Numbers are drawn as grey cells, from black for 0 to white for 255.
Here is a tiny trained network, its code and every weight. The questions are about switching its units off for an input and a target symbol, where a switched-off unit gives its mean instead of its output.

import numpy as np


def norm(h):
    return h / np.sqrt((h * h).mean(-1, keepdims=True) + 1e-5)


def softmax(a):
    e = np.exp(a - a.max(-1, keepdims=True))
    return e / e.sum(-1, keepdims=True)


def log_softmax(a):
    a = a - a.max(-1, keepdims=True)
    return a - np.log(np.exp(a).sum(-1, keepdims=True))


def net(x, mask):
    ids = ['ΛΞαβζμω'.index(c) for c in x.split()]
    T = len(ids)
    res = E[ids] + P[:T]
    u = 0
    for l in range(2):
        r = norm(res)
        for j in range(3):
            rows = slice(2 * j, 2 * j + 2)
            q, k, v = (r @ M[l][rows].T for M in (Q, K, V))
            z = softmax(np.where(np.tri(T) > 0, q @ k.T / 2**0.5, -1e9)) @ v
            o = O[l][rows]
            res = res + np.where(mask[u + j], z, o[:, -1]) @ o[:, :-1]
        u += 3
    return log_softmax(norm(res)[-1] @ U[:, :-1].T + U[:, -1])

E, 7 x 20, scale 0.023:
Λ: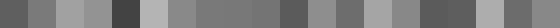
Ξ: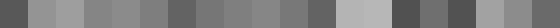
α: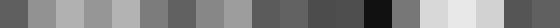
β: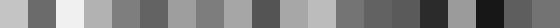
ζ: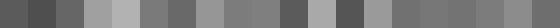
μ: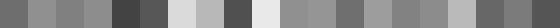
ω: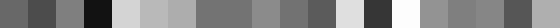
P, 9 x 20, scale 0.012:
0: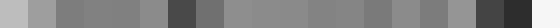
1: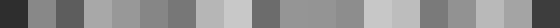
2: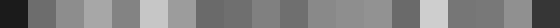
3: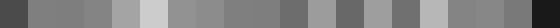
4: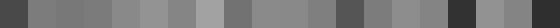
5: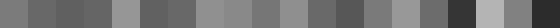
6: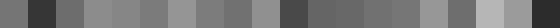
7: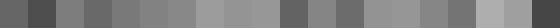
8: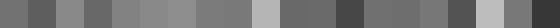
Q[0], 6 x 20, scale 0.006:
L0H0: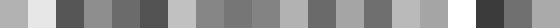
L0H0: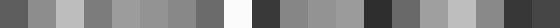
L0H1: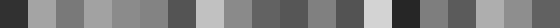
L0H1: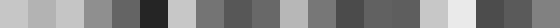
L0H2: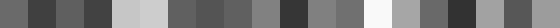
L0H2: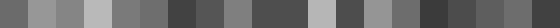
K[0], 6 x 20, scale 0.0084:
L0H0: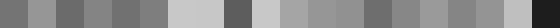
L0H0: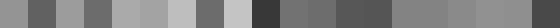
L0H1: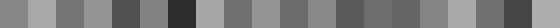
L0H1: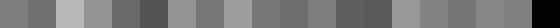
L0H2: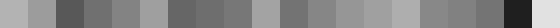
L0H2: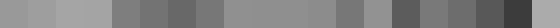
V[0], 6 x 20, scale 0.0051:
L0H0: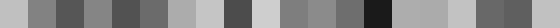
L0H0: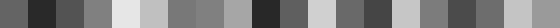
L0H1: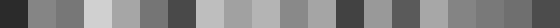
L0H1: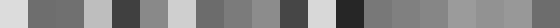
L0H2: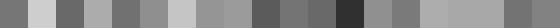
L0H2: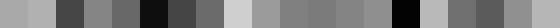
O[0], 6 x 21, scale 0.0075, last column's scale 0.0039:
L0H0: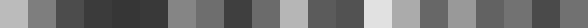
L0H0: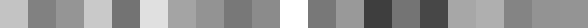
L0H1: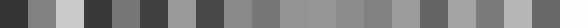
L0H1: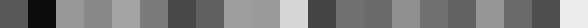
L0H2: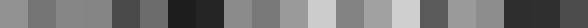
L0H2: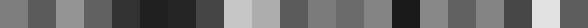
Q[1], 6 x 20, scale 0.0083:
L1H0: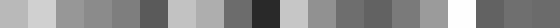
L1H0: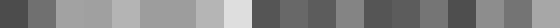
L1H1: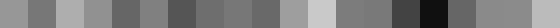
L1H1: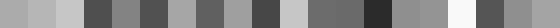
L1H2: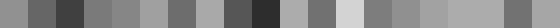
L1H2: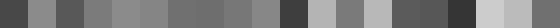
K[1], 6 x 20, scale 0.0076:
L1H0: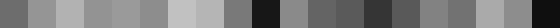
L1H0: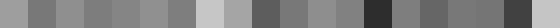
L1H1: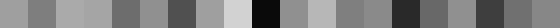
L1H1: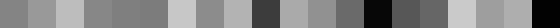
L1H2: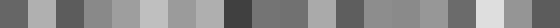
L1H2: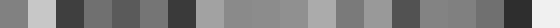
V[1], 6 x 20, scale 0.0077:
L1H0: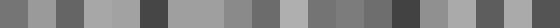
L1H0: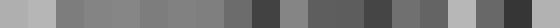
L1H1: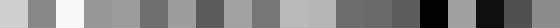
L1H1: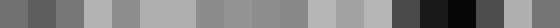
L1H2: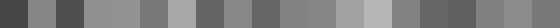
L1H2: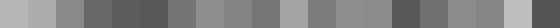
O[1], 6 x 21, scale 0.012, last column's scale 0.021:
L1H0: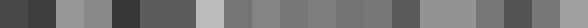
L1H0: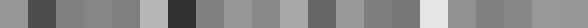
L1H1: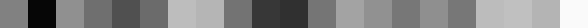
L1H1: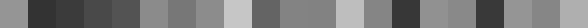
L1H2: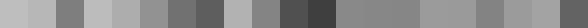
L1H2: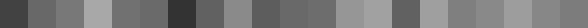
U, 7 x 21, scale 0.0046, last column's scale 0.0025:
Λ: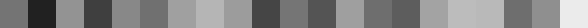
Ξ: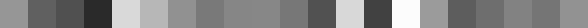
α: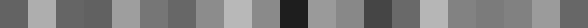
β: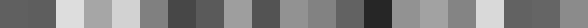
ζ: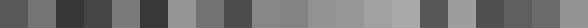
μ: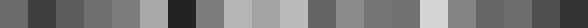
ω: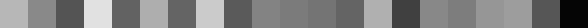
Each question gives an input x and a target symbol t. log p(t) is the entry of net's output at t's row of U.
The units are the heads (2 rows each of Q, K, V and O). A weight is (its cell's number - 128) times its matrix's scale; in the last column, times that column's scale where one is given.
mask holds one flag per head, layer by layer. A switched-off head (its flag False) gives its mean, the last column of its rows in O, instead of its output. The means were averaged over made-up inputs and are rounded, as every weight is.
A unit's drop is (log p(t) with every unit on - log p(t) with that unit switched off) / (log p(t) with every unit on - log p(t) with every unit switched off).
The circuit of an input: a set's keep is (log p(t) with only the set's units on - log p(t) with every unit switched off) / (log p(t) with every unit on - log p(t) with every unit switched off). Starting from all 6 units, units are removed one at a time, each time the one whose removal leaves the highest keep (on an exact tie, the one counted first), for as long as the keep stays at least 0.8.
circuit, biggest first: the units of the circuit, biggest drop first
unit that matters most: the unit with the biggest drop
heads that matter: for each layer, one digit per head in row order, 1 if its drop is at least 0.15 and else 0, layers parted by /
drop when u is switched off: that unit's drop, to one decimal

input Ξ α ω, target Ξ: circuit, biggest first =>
L1H1, L0H2
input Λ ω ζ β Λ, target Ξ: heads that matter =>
000 / 100
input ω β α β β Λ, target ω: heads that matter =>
010 / 010
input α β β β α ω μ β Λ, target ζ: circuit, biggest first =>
L1H1, L1H0, L0H0
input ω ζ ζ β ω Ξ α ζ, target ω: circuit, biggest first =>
L1H1, L0H1
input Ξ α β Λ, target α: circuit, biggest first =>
L1H1, L0H0, L0H1
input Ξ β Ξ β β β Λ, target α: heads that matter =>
100 / 010
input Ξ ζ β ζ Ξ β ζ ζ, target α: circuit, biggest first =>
L1H1, L0H0, L0H1
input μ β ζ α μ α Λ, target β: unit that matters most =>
L1H1
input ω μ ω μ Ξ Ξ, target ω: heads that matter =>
110 / 010
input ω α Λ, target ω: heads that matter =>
110 / 010
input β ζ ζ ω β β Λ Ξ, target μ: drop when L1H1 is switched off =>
0.6
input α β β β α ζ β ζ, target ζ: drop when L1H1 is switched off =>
0.2
